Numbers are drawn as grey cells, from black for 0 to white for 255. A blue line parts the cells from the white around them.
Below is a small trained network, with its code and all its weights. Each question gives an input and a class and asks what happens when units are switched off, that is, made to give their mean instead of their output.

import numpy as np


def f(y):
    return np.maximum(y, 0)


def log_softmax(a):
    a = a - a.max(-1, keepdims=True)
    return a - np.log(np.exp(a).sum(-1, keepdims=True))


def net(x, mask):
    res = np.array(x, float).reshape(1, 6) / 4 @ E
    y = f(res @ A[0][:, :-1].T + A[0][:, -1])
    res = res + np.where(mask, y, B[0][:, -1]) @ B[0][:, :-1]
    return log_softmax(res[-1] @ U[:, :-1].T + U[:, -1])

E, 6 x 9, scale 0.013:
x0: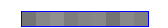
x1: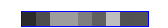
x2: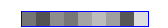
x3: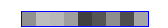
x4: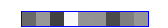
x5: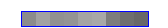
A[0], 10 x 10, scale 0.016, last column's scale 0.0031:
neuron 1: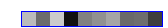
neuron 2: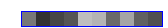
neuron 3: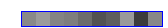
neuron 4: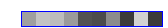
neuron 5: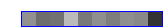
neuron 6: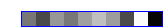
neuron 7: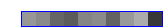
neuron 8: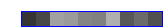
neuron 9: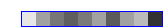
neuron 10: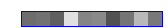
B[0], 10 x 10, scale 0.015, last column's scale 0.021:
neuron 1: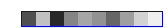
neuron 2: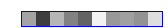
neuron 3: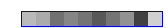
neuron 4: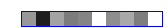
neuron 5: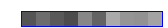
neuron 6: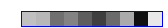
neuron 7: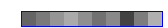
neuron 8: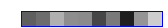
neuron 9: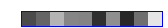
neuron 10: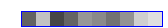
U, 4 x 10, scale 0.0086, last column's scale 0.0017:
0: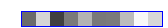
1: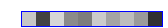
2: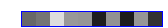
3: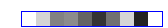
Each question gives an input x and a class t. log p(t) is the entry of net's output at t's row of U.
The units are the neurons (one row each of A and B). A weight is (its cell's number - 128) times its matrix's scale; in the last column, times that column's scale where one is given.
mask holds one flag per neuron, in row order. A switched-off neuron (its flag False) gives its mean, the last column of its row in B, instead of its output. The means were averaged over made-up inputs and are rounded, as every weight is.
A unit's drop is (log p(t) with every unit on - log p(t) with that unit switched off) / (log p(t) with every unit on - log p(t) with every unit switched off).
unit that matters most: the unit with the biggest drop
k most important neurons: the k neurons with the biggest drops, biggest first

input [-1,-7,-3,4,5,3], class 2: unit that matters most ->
neuron 9
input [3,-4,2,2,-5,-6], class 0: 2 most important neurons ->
neuron 1; neuron 8
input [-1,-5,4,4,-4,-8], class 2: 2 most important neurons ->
neuron 9; neuron 2
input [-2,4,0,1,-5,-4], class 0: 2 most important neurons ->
neuron 1; neuron 9
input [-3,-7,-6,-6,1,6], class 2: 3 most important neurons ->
neuron 9; neuron 4; neuron 6
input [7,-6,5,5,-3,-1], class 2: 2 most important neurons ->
neuron 9; neuron 2
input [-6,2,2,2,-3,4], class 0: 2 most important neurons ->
neuron 9; neuron 2
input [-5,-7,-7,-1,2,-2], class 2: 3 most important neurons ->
neuron 9; neuron 6; neuron 7
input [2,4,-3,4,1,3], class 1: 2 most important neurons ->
neuron 9; neuron 6
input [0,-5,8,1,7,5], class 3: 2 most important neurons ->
neuron 6; neuron 1
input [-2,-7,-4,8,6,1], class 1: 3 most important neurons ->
neuron 4; neuron 1; neuron 8
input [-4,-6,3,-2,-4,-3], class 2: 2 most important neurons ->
neuron 9; neuron 10
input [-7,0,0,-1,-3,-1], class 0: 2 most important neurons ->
neuron 4; neuron 6
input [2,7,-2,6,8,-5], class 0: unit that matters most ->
neuron 10
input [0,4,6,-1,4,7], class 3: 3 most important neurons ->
neuron 6; neuron 1; neuron 9
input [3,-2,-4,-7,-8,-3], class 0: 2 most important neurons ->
neuron 1; neuron 4
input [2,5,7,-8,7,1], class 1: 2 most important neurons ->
neuron 2; neuron 1
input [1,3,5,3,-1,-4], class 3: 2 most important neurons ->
neuron 6; neuron 9
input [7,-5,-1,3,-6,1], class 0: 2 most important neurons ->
neuron 1; neuron 8
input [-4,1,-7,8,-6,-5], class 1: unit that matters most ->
neuron 4
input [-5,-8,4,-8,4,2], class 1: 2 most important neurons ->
neuron 2; neuron 8
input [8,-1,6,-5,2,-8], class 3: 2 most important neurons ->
neuron 6; neuron 4
